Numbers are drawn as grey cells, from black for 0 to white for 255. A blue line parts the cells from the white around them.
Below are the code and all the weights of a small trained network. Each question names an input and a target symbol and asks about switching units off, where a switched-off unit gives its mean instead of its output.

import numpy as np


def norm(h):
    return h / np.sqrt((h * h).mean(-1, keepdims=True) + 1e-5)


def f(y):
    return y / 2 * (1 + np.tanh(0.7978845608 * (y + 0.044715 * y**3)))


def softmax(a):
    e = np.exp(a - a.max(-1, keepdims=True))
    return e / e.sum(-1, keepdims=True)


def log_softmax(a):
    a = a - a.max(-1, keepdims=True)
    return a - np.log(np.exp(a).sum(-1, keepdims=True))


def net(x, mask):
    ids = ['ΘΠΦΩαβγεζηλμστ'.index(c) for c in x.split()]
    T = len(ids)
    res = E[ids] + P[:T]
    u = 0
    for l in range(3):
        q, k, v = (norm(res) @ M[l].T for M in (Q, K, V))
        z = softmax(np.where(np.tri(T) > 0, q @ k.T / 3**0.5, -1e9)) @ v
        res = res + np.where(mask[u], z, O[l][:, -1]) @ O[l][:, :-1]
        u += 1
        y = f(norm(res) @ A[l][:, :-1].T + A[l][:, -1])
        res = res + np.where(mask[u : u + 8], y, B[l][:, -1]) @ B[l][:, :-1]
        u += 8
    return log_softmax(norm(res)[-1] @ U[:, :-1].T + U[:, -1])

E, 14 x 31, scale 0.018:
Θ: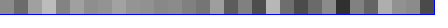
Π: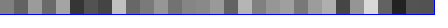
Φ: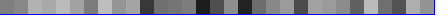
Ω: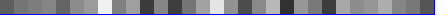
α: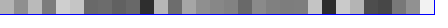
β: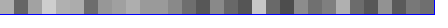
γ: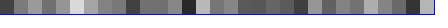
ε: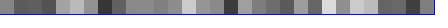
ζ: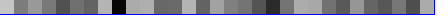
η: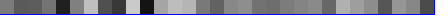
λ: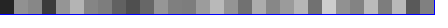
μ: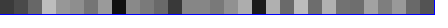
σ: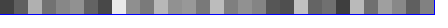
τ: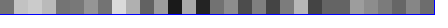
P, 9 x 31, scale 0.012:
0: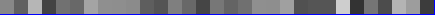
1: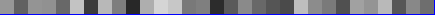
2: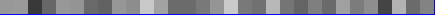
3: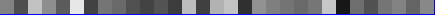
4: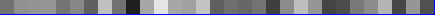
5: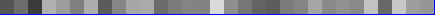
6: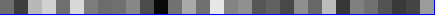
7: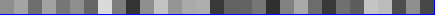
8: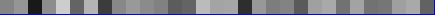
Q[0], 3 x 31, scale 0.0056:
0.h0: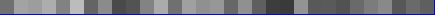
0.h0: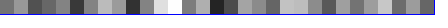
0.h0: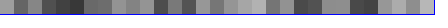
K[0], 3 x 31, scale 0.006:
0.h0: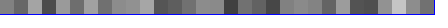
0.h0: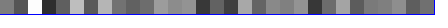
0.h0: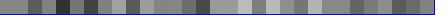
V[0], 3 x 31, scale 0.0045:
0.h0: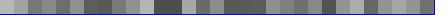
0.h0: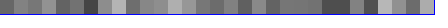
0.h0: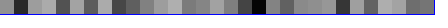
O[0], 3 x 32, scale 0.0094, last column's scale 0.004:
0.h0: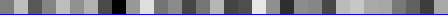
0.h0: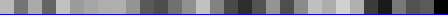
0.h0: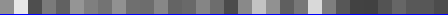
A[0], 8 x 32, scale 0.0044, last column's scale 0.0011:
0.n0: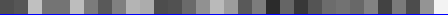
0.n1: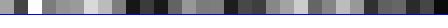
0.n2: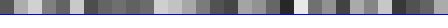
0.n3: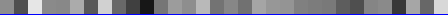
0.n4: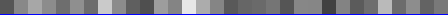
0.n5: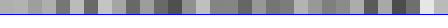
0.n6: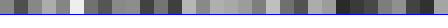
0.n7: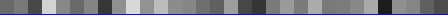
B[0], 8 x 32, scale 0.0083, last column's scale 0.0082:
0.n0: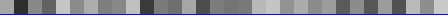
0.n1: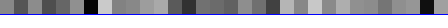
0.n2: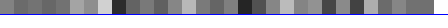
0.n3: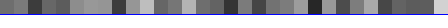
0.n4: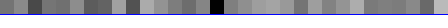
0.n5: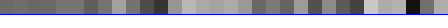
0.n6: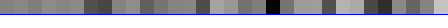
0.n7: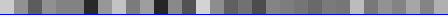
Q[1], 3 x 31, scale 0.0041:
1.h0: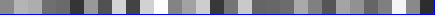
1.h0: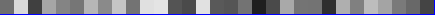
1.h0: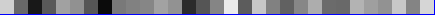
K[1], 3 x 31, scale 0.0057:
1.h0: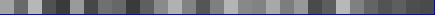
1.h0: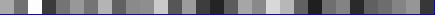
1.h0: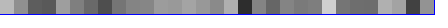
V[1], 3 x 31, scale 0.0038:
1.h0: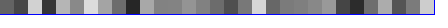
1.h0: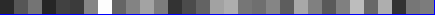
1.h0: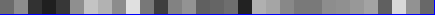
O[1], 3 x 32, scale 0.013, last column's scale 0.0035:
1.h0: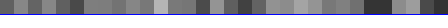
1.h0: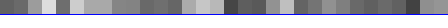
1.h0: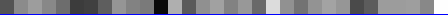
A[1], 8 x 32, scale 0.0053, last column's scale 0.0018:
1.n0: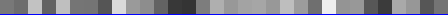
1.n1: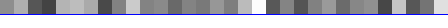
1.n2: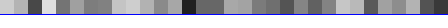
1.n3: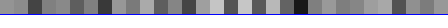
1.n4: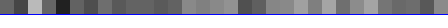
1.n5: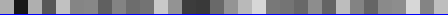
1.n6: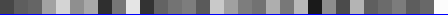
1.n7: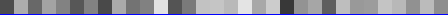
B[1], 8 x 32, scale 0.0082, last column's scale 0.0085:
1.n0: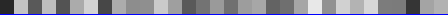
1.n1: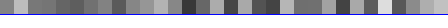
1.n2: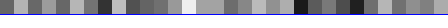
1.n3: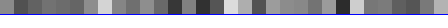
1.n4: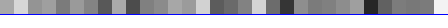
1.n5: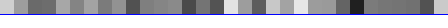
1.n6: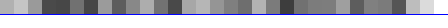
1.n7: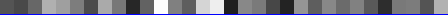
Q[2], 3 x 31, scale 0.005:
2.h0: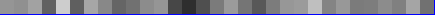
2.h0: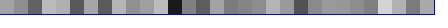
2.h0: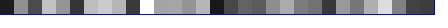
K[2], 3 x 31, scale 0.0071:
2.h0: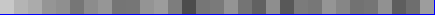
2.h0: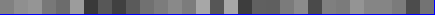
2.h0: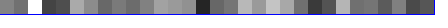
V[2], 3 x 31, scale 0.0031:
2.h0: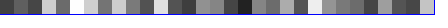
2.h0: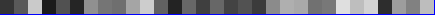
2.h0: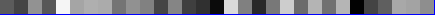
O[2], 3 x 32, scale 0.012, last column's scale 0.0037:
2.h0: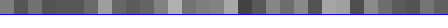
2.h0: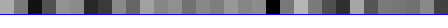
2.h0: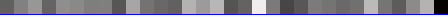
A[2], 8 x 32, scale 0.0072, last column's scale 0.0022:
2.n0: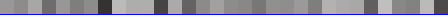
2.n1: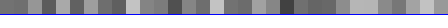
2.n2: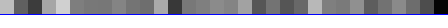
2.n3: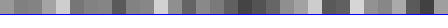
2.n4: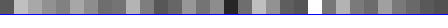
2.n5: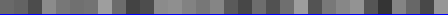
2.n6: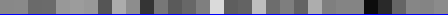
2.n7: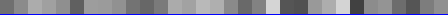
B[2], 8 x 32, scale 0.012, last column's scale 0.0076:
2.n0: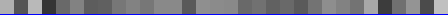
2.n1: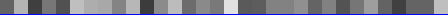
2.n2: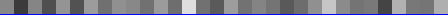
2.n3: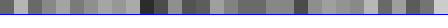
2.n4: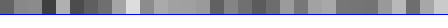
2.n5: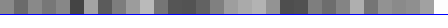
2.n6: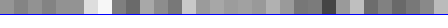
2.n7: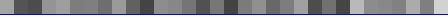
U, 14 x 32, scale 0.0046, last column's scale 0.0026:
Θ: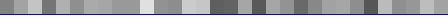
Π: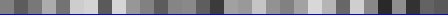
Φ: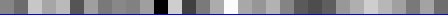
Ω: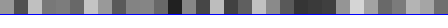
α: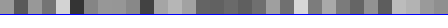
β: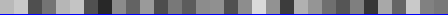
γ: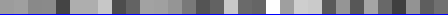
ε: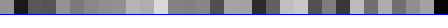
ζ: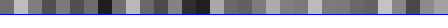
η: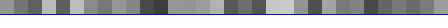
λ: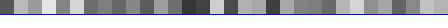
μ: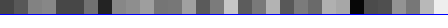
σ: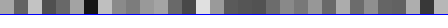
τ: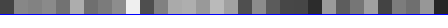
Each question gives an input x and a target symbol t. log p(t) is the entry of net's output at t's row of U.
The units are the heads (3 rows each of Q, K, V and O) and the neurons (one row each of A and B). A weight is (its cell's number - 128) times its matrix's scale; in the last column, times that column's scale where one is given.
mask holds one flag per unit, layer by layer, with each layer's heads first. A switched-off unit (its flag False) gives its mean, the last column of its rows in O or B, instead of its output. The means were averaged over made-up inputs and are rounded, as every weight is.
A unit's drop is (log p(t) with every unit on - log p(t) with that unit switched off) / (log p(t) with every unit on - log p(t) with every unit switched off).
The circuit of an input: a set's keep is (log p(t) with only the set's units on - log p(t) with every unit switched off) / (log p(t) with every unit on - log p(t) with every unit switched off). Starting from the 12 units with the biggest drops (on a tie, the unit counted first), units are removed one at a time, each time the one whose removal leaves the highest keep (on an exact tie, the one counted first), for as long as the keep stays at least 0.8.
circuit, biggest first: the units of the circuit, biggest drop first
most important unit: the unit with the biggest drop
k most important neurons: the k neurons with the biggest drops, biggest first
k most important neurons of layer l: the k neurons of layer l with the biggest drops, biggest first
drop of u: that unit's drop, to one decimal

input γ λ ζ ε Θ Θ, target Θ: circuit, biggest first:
(0.h0, 2.n6, 2.n4)
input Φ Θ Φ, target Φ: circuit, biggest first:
(1.h0)
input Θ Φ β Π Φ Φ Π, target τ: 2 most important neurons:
(2.n1, 0.n6)
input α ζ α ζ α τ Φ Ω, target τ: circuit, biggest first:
(2.h0, 1.n5, 2.n1)
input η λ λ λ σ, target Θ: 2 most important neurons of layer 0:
(0.n2, 0.n3)
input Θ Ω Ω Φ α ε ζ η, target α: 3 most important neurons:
(2.n7, 2.n4, 1.n5)
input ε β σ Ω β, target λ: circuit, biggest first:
(0.h0, 2.h0, 2.n3, 1.h0)
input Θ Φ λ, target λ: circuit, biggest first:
(1.n0, 0.n2, 1.n1)
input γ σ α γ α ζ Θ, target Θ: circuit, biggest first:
(2.n6, 2.n4, 0.h0)
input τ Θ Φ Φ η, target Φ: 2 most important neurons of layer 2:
(2.n5, 2.n3)
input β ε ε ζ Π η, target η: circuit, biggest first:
(0.n7, 1.n2, 2.h0, 2.n5)
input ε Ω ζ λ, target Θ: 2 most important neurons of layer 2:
(2.n6, 2.n4)
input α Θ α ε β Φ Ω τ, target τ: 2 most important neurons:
(1.n5, 2.n1)
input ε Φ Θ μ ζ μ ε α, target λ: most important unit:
0.h0
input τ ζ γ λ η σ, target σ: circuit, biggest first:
(2.n0, 2.h0, 1.n6)
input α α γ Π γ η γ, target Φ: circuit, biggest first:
(1.h0, 0.n7)
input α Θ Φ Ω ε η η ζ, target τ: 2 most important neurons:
(1.n5, 2.n1)
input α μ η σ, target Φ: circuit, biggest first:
(1.h0, 0.n7)
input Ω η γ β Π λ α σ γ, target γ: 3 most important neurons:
(0.n0, 0.n2, 2.n6)
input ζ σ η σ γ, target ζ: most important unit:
0.h0
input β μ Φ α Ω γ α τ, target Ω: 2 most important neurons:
(1.n0, 1.n5)
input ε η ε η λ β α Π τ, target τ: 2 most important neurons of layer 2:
(2.n1, 2.n0)
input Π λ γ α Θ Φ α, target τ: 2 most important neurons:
(2.n1, 0.n5)
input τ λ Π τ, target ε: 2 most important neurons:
(0.n2, 1.n0)
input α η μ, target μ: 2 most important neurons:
(0.n0, 2.n2)
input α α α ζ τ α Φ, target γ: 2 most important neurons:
(0.n2, 1.n7)
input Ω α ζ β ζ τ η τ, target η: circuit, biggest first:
(1.h0)
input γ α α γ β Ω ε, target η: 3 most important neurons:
(0.n2, 2.n7, 1.n7)
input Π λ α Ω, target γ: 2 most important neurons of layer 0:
(0.n2, 0.n0)
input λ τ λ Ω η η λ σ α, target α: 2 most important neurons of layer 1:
(1.n7, 1.n5)
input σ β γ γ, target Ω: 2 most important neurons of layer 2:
(2.n6, 2.n5)
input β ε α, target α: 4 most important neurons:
(1.n7, 2.n2, 1.n5, 0.n2)
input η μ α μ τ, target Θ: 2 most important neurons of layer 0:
(0.n2, 0.n3)
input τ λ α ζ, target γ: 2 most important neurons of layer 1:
(1.n7, 1.n5)
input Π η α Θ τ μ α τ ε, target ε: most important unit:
1.n3
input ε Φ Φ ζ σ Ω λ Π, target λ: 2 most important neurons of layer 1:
(1.n5, 1.n6)
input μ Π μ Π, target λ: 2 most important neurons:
(0.n6, 1.n1)
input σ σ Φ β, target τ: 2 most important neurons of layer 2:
(2.n1, 2.n4)
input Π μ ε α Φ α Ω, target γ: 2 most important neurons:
(0.n2, 1.n7)
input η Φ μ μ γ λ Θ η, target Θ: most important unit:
2.h0
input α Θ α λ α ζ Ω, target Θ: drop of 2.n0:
0.0
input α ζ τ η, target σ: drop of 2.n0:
0.2
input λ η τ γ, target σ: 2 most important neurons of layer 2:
(2.n0, 2.n5)
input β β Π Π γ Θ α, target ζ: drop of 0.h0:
1.0
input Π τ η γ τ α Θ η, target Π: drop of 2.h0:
0.3
